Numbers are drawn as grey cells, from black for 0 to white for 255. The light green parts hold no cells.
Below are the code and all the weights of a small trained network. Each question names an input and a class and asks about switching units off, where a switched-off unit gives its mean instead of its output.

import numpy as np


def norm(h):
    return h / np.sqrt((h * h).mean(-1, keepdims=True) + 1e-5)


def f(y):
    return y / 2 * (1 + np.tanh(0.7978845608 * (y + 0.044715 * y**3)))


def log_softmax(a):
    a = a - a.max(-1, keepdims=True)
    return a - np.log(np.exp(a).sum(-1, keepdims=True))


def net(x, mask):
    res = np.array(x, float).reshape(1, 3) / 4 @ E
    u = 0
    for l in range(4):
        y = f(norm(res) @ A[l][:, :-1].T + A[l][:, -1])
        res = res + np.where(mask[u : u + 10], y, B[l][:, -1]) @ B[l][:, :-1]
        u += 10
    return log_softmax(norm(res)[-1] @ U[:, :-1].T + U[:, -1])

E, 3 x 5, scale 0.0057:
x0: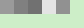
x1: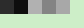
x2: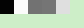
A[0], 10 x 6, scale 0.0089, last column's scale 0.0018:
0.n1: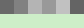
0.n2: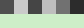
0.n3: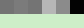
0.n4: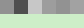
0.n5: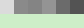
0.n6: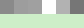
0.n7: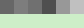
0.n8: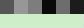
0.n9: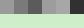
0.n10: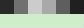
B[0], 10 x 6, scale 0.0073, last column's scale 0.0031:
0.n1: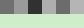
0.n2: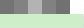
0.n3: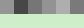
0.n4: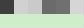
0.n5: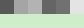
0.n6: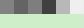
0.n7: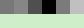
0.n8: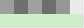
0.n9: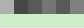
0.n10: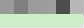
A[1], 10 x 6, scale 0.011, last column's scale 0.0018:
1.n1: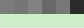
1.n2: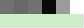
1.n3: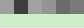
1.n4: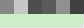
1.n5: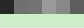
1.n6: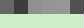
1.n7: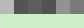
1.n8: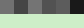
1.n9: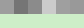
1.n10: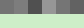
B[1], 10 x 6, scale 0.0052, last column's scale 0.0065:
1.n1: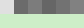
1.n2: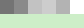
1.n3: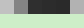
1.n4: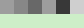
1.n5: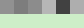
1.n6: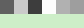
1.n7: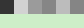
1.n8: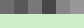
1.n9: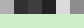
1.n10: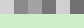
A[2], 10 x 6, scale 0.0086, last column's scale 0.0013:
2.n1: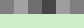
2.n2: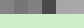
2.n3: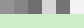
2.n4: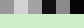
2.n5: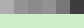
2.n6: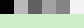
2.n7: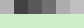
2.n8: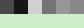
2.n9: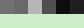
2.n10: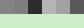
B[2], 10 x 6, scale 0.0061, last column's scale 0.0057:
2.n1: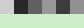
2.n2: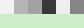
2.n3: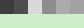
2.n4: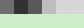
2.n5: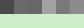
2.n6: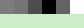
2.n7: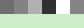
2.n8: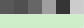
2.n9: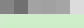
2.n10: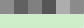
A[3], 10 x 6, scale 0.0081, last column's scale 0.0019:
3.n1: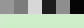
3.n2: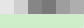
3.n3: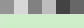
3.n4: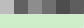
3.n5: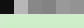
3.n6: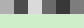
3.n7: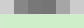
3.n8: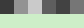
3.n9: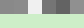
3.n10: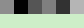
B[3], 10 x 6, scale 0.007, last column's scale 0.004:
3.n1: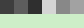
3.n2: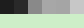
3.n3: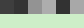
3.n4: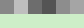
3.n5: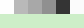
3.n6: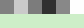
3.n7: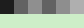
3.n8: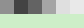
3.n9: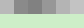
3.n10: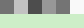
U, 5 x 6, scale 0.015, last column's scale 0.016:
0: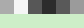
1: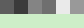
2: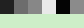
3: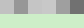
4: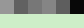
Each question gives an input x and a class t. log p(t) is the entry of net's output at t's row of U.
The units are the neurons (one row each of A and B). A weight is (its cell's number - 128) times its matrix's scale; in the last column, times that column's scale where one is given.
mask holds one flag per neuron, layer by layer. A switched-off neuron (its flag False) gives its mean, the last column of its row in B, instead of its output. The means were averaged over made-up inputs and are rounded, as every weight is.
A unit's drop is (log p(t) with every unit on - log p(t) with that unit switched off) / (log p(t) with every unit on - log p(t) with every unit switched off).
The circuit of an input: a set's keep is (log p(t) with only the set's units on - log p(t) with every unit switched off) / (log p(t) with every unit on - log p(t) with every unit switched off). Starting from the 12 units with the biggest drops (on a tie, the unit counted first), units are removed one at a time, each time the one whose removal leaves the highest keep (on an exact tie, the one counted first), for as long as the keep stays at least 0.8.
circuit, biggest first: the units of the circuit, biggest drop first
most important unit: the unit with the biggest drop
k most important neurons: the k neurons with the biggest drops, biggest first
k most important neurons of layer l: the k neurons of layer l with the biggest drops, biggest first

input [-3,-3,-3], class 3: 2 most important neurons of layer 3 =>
(3.n8; 3.n2)
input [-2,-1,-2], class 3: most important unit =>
2.n6
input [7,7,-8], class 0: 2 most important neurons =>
(1.n3; 1.n2)
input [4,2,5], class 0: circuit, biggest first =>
(3.n5; 2.n6)
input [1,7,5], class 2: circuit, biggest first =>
(1.n5; 3.n5)
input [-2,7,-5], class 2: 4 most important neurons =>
(2.n8; 0.n4; 1.n6; 2.n6)
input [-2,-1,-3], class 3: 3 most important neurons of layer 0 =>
(0.n5; 0.n10; 0.n9)
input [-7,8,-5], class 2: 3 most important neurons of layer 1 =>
(1.n6; 1.n9; 1.n2)
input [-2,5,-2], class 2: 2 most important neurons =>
(2.n8; 0.n4)
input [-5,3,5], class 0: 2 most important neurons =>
(0.n1; 3.n2)
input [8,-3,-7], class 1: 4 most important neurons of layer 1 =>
(1.n9; 1.n4; 1.n5; 1.n7)
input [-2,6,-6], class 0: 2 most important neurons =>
(1.n3; 3.n6)
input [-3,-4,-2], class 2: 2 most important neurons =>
(2.n6; 0.n2)
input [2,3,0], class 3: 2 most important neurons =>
(1.n5; 0.n4)
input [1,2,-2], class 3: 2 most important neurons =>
(0.n4; 3.n8)
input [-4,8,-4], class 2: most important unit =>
2.n8
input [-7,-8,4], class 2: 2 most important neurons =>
(1.n4; 0.n6)
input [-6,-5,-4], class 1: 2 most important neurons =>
(2.n8; 3.n5)
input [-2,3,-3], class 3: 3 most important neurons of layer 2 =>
(2.n6; 2.n9; 2.n1)
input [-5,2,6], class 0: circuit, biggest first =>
(3.n5)
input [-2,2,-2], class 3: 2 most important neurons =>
(0.n4; 2.n6)
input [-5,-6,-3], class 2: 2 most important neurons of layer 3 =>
(3.n3; 3.n8)
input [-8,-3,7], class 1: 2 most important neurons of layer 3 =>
(3.n6; 3.n10)
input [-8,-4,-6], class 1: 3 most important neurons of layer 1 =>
(1.n7; 1.n4; 1.n5)
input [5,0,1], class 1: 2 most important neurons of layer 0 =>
(0.n3; 0.n7)
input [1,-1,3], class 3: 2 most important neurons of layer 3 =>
(3.n5; 3.n8)
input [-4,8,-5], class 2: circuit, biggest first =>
(2.n8)
